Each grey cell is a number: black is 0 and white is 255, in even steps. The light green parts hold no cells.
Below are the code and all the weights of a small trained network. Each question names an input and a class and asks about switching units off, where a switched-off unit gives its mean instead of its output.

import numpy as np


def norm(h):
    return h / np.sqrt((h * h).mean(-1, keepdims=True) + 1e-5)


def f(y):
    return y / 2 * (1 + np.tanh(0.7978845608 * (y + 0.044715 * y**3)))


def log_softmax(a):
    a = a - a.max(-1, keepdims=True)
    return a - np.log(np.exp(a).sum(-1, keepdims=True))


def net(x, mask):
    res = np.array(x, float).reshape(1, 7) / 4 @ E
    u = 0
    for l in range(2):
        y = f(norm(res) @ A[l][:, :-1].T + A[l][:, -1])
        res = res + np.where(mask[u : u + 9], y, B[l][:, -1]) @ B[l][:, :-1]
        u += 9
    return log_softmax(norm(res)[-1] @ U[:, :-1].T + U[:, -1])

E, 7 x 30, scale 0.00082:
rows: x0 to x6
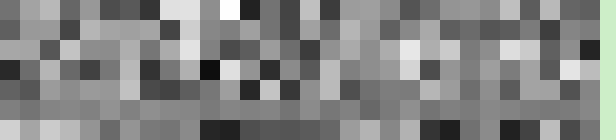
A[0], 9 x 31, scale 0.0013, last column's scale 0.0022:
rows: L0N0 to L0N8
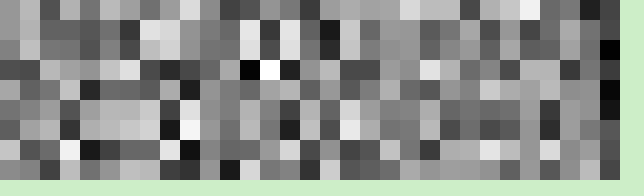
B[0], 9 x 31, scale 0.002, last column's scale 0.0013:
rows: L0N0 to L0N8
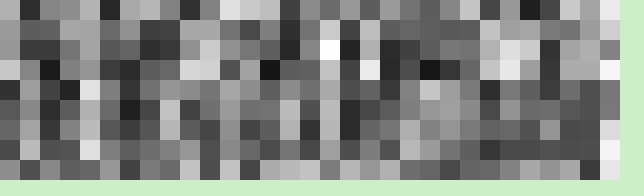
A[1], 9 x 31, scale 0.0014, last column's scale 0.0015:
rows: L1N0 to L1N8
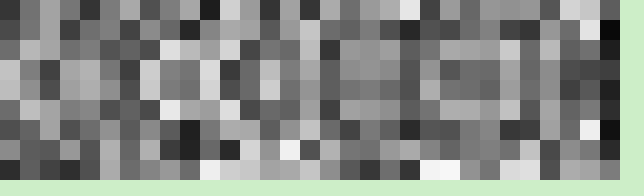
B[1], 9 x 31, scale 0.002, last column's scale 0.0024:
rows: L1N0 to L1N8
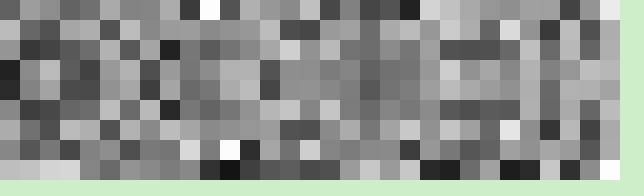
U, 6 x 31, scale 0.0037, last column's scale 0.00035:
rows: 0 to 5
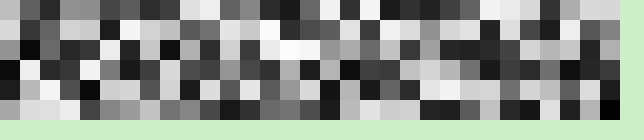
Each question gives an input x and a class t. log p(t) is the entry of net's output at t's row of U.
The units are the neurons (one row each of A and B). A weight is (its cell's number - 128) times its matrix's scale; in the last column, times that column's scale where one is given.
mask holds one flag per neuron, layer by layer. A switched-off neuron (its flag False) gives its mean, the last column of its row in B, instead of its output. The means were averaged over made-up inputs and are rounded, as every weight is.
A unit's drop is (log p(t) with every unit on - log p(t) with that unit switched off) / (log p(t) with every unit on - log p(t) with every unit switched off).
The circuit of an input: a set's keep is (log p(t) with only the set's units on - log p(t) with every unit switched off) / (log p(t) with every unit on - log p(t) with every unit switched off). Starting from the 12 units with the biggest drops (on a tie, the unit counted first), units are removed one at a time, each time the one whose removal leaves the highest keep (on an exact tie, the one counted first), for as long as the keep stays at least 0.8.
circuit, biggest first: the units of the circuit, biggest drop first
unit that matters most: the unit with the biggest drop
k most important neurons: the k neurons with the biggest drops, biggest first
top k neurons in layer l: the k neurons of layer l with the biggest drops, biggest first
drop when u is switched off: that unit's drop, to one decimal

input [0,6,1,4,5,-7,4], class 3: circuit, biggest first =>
[L0N6]
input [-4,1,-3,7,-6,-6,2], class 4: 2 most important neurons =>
[L1N0, L0N3]
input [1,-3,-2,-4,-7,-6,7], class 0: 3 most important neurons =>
[L0N2, L0N1, L1N8]
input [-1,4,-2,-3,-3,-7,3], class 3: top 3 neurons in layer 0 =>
[L0N6, L0N3, L0N5]
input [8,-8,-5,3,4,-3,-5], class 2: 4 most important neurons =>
[L1N2, L1N5, L0N6, L0N5]
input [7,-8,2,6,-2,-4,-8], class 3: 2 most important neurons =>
[L0N7, L0N4]
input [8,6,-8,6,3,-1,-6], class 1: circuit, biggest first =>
[L1N1, L1N6]
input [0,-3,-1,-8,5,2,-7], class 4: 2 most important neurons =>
[L1N4, L1N3]
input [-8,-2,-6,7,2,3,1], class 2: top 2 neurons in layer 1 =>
[L1N7, L1N3]
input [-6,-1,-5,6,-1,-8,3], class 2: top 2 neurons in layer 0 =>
[L0N8, L0N0]
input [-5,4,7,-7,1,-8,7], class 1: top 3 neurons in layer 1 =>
[L1N8, L1N0, L1N4]
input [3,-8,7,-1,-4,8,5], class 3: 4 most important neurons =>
[L0N7, L0N4, L1N1, L1N6]
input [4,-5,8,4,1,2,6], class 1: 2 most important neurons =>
[L0N0, L1N8]
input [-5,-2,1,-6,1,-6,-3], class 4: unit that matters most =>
L1N3
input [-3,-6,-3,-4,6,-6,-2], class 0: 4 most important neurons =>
[L0N3, L0N6, L0N5, L1N0]
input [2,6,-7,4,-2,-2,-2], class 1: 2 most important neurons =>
[L1N1, L1N6]
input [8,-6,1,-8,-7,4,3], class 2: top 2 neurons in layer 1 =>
[L1N2, L1N5]
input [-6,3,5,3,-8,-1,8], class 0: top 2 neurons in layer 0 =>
[L0N2, L0N1]
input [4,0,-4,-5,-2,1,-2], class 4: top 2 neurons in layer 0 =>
[L0N0, L0N8]
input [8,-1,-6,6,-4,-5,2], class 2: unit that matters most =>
L1N2
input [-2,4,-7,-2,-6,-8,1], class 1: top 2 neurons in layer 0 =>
[L0N3, L0N7]
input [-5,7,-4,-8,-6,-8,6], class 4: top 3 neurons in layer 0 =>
[L0N7, L0N3, L0N4]
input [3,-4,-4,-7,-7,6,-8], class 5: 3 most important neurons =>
[L1N8, L0N3, L1N0]
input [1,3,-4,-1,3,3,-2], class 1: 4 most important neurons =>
[L1N1, L0N1, L1N6, L0N2]
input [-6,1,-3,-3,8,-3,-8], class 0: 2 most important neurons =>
[L0N3, L1N7]
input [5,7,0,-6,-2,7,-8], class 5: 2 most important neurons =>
[L1N8, L0N7]
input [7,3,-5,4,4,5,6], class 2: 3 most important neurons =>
[L1N8, L1N2, L1N5]
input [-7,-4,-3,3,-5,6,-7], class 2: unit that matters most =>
L1N7
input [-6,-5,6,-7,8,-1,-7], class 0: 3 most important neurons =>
[L0N3, L1N0, L1N8]
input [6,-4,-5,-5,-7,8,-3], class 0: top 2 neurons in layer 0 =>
[L0N1, L0N2]
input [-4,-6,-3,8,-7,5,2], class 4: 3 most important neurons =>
[L1N0, L0N3, L0N6]
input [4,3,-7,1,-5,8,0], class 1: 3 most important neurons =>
[L0N3, L1N1, L1N6]
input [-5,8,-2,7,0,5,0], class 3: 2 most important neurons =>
[L0N6, L0N5]
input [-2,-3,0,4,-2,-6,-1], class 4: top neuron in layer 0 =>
[L0N6]
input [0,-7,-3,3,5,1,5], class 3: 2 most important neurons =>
[L0N7, L0N4]
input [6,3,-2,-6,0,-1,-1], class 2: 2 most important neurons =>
[L1N2, L1N5]
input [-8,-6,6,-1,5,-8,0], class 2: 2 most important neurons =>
[L0N8, L1N7]
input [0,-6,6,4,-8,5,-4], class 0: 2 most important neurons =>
[L0N2, L0N1]
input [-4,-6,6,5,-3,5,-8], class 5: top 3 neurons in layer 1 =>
[L1N8, L1N1, L1N6]
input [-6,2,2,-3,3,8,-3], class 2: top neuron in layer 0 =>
[L0N8]
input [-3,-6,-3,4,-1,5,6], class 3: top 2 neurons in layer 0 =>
[L0N7, L0N4]
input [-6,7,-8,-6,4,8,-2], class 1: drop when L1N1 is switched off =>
0.4
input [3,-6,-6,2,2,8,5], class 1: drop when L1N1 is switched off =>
0.2
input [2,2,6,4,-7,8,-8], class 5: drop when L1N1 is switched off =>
0.1
